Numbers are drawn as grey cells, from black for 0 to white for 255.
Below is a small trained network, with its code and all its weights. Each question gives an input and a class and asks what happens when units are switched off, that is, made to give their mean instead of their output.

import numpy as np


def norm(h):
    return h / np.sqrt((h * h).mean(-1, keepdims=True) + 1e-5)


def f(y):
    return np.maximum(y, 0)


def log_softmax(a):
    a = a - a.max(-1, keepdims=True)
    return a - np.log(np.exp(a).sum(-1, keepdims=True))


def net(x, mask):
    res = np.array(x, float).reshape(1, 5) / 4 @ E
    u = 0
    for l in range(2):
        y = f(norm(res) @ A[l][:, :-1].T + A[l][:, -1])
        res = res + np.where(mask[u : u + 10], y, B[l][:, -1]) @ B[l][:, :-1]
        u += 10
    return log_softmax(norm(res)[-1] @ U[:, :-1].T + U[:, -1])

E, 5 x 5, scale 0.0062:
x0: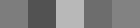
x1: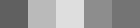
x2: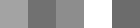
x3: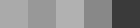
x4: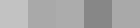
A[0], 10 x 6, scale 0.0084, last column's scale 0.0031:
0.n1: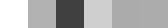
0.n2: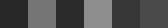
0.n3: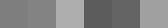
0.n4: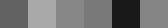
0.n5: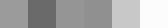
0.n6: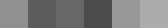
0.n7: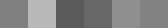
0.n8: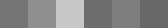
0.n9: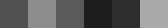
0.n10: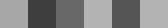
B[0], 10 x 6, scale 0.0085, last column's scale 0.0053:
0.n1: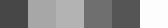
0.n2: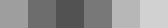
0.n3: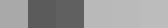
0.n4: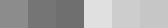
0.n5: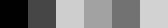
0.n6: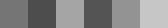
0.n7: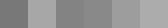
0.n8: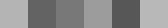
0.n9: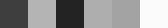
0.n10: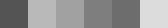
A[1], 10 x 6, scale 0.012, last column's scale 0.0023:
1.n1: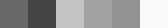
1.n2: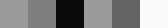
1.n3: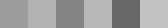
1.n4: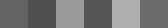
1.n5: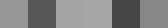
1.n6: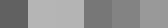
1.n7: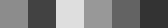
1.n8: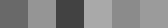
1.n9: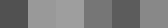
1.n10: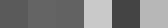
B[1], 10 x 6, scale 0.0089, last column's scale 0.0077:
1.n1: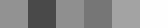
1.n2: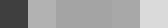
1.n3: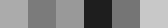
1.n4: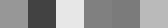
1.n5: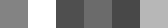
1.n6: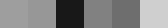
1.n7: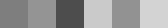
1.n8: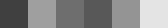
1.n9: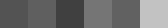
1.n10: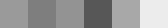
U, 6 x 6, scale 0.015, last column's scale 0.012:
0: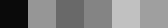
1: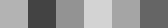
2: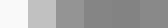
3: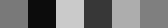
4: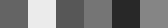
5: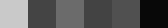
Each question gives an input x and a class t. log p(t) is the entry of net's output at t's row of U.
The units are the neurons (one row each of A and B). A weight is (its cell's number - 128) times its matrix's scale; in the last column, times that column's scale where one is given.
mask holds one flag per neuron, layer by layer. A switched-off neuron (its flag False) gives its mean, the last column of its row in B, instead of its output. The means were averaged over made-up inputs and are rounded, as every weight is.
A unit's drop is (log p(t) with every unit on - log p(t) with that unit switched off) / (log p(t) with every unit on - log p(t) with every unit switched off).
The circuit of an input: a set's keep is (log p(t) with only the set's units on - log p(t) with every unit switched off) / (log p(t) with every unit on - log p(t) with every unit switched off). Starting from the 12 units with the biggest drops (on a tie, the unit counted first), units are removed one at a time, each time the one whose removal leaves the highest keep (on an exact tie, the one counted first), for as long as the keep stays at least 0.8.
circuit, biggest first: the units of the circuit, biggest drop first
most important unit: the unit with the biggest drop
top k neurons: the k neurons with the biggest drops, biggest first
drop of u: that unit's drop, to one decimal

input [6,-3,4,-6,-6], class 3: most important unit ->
0.n9
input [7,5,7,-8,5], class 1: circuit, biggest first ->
(1.n8; 0.n9)
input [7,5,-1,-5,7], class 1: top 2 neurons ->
(1.n7; 0.n8)
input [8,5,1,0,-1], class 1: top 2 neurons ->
(1.n7; 1.n1)
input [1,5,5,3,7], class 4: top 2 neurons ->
(1.n5; 0.n1)
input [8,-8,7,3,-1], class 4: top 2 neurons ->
(1.n5; 0.n10)
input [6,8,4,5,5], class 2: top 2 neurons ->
(1.n5; 1.n3)
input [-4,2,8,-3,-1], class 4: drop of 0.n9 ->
0.2
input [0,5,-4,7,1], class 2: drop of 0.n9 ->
-0.1
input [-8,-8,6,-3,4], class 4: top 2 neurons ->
(0.n1; 0.n9)
